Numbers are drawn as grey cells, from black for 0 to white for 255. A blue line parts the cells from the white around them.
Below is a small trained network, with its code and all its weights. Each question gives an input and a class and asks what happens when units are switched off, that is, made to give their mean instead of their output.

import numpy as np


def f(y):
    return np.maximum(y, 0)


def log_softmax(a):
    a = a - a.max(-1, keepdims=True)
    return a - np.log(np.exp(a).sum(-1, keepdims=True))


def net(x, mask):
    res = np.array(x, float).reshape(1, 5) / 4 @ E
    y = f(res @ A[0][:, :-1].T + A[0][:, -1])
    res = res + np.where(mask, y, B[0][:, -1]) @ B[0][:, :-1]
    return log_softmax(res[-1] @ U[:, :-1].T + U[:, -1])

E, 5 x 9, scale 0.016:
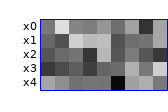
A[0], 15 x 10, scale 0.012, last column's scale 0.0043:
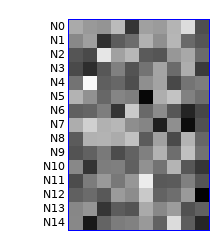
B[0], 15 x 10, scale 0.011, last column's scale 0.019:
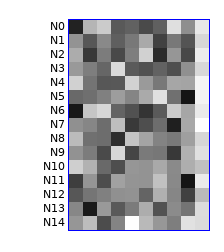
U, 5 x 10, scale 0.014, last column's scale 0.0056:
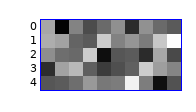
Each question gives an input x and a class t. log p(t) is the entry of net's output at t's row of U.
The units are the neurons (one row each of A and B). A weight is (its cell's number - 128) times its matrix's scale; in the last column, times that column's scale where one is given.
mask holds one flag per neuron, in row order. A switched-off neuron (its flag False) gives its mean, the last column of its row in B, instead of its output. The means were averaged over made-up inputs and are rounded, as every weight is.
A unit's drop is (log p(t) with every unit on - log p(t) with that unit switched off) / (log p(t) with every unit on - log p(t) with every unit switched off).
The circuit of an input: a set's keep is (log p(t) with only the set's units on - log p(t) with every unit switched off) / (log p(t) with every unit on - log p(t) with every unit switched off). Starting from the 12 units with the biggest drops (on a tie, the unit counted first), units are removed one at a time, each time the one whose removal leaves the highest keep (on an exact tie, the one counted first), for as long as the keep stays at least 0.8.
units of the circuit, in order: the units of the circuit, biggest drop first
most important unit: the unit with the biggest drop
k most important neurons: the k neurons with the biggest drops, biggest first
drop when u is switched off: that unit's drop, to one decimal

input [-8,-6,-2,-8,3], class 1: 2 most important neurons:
(N14; N10)
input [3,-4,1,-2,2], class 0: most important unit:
N14
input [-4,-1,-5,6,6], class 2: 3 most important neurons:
(N3; N11; N9)
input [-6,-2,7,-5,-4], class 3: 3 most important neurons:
(N6; N4; N8)
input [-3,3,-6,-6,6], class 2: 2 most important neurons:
(N7; N6)
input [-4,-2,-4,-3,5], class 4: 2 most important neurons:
(N5; N6)
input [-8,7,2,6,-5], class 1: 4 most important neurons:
(N14; N10; N13; N1)
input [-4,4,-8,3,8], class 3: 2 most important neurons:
(N0; N11)
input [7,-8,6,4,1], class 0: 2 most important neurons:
(N13; N4)
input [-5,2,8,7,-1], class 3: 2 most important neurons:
(N6; N7)
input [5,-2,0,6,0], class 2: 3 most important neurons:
(N9; N14; N3)
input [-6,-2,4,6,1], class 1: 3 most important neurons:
(N14; N7; N10)
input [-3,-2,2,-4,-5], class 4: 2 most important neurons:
(N11; N9)
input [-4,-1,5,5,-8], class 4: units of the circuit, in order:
(N11)
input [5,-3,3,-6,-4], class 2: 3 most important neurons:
(N7; N14; N10)
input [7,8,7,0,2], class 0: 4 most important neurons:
(N2; N8; N14; N0)
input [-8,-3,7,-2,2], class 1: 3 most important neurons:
(N14; N10; N0)
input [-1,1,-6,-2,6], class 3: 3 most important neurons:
(N0; N11; N12)
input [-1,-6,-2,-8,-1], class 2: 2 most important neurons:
(N7; N2)
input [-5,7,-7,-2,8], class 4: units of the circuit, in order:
(N5)
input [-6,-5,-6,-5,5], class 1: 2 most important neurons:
(N14; N6)
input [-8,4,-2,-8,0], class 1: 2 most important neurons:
(N14; N10)
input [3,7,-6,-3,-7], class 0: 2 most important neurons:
(N2; N5)
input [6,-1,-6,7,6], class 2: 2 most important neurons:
(N9; N14)
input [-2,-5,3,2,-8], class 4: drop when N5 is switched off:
0.0
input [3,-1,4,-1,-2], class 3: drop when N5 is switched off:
0.1
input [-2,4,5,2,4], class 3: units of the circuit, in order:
(N6)
